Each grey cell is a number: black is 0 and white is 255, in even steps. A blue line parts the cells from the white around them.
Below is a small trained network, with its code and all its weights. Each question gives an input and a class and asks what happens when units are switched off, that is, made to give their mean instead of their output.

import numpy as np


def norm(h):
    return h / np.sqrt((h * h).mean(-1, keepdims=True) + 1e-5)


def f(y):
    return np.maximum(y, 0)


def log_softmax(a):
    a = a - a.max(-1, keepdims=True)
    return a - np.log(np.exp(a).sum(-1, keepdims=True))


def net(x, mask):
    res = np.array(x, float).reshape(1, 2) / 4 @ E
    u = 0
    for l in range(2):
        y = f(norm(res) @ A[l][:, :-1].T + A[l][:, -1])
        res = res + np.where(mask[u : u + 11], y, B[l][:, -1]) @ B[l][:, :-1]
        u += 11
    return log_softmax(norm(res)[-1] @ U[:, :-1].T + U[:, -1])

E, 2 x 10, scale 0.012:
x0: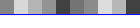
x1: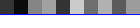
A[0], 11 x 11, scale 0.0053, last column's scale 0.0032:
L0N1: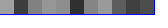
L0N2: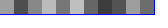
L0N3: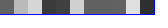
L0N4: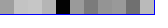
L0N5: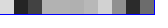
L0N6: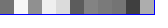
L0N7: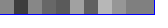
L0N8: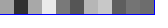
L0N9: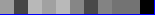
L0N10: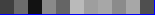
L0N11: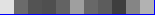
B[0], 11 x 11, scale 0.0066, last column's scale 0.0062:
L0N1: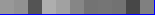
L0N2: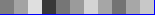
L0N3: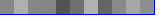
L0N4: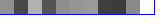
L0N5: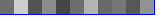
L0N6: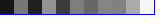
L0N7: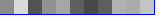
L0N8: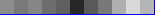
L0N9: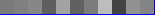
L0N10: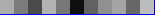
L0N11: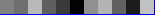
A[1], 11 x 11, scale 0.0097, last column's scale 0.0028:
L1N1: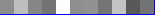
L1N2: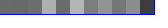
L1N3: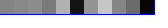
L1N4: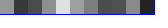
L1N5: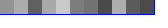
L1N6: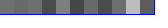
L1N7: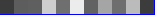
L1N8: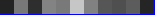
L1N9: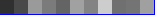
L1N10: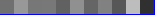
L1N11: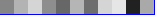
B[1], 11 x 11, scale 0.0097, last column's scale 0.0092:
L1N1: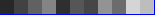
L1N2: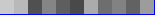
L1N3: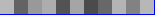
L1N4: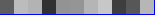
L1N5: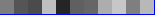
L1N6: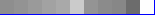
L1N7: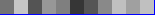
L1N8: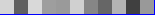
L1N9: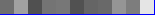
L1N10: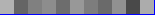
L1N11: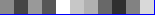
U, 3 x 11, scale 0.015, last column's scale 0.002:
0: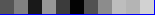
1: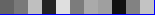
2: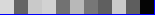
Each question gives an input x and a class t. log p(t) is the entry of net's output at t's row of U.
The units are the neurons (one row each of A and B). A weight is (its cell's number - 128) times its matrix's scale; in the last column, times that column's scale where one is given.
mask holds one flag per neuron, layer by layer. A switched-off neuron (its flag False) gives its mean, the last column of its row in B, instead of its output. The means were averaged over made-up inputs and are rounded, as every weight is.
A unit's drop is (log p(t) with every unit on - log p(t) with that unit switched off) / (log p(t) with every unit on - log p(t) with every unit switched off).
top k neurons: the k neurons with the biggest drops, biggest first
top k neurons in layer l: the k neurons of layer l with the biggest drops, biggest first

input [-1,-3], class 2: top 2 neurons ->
(L0N6; L0N7)
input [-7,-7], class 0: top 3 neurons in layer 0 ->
(L0N4; L0N11; L0N2)
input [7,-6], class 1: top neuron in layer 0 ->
(L0N7)
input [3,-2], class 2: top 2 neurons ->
(L0N6; L0N4)
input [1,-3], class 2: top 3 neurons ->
(L0N6; L1N8; L0N7)
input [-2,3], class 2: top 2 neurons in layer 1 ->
(L1N6; L1N1)
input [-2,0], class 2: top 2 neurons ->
(L1N3; L0N4)
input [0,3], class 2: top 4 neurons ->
(L0N6; L0N7; L0N8; L0N10)
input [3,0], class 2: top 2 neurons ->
(L0N4; L0N11)
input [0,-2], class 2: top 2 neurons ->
(L0N6; L1N8)
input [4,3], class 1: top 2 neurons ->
(L0N6; L1N11)
